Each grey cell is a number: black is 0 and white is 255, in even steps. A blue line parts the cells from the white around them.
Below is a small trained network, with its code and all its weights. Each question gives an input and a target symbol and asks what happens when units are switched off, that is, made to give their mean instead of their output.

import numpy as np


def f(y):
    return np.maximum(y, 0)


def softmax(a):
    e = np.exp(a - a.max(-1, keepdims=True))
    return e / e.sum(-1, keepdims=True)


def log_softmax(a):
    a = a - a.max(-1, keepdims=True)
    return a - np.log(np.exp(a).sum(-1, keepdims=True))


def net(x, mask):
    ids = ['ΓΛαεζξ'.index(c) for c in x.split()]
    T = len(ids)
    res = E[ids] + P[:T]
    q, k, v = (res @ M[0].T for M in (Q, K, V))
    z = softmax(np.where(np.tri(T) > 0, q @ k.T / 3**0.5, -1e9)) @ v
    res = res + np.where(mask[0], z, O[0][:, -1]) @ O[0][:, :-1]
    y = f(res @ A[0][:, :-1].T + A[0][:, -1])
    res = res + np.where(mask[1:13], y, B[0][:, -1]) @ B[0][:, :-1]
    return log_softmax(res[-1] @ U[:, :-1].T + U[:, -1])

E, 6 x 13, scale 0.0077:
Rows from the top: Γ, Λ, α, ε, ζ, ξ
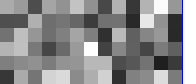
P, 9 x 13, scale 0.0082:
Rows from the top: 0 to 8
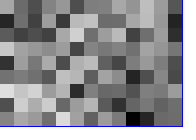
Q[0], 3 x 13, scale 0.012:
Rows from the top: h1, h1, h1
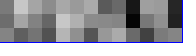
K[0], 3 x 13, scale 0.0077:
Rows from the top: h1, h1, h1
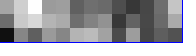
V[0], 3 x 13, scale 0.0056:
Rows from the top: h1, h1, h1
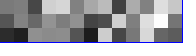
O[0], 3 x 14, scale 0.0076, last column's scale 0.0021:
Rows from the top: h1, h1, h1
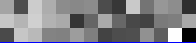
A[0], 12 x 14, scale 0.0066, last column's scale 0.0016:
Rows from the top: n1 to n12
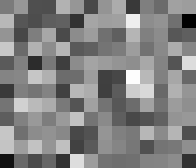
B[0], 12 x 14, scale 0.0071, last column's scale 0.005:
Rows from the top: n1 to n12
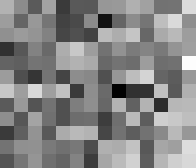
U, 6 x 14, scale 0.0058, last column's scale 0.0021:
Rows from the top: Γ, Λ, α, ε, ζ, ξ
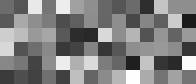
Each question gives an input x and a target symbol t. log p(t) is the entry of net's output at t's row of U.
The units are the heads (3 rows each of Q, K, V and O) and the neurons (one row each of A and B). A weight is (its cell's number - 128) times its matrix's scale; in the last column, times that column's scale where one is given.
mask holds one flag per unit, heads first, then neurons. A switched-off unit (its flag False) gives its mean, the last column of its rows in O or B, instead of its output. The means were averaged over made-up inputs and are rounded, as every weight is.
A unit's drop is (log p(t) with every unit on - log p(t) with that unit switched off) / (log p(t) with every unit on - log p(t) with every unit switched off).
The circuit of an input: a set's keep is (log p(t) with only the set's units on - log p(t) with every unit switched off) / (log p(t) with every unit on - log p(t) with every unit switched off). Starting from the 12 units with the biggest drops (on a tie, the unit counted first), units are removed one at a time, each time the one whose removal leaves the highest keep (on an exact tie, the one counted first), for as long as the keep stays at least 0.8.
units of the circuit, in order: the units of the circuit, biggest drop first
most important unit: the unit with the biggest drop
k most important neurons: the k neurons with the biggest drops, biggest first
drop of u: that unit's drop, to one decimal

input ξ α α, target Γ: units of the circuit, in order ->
h1
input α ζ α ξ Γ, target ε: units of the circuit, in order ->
h1, n6, n7
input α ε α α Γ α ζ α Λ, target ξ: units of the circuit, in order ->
h1, n12
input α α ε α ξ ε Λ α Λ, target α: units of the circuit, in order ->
n1, n5
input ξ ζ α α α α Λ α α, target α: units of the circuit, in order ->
n1, h1, n5
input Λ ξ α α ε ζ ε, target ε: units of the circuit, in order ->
h1, n2
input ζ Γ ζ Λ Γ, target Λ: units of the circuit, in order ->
h1, n8
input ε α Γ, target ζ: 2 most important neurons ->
n12, n11
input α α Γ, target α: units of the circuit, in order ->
h1, n1
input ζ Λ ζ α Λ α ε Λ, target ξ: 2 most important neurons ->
n3, n12
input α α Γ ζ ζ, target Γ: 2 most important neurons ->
n7, n12
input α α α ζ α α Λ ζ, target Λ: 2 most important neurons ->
n8, n9
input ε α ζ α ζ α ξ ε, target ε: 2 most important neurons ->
n6, n7
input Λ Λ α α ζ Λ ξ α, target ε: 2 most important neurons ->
n6, n7
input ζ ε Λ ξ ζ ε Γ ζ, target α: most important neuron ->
n3
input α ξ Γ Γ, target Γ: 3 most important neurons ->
n10, n4, n1
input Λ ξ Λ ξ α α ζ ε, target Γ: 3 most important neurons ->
n7, n12, n1
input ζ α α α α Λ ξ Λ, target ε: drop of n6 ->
0.6
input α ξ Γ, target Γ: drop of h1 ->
1.6
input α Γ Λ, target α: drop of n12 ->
0.0
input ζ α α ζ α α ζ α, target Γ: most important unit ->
n7
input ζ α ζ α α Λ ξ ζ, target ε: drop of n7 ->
0.2
